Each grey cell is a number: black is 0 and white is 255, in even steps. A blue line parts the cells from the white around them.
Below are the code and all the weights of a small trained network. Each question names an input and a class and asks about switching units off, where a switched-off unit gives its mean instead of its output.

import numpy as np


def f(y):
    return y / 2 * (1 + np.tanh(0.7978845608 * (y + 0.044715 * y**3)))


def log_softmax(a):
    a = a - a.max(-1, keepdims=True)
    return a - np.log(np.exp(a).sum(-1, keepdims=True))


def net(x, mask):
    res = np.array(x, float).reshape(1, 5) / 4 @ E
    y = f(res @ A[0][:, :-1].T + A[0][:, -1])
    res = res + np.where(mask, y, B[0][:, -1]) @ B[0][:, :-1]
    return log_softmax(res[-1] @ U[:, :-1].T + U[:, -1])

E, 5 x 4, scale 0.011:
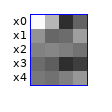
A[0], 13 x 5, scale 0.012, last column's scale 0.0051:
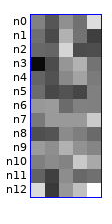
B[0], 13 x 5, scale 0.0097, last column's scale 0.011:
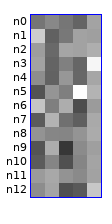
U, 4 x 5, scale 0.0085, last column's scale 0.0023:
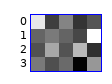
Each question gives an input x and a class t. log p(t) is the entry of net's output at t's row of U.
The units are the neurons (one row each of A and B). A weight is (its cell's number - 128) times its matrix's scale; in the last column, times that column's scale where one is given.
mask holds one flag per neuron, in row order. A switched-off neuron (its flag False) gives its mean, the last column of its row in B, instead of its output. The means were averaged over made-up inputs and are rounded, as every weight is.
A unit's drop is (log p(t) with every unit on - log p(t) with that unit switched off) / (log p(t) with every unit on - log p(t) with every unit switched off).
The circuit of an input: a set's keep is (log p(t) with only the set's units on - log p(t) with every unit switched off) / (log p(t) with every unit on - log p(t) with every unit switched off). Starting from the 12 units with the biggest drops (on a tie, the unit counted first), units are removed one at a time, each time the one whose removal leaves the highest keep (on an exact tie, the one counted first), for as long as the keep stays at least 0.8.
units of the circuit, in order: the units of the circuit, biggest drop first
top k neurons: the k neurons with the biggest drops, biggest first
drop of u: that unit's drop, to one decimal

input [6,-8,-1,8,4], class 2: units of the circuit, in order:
n5
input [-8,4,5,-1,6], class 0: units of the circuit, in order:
n3, n1
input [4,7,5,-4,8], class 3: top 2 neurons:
n5, n12
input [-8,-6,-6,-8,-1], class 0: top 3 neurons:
n3, n1, n2
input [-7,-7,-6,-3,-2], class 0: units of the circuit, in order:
n3, n1
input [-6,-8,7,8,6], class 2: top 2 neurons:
n5, n6
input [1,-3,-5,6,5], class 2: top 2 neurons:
n5, n3
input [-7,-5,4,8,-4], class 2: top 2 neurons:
n5, n6
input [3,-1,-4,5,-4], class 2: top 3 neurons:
n5, n3, n4
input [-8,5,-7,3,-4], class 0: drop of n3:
0.2
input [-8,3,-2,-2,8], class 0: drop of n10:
0.0
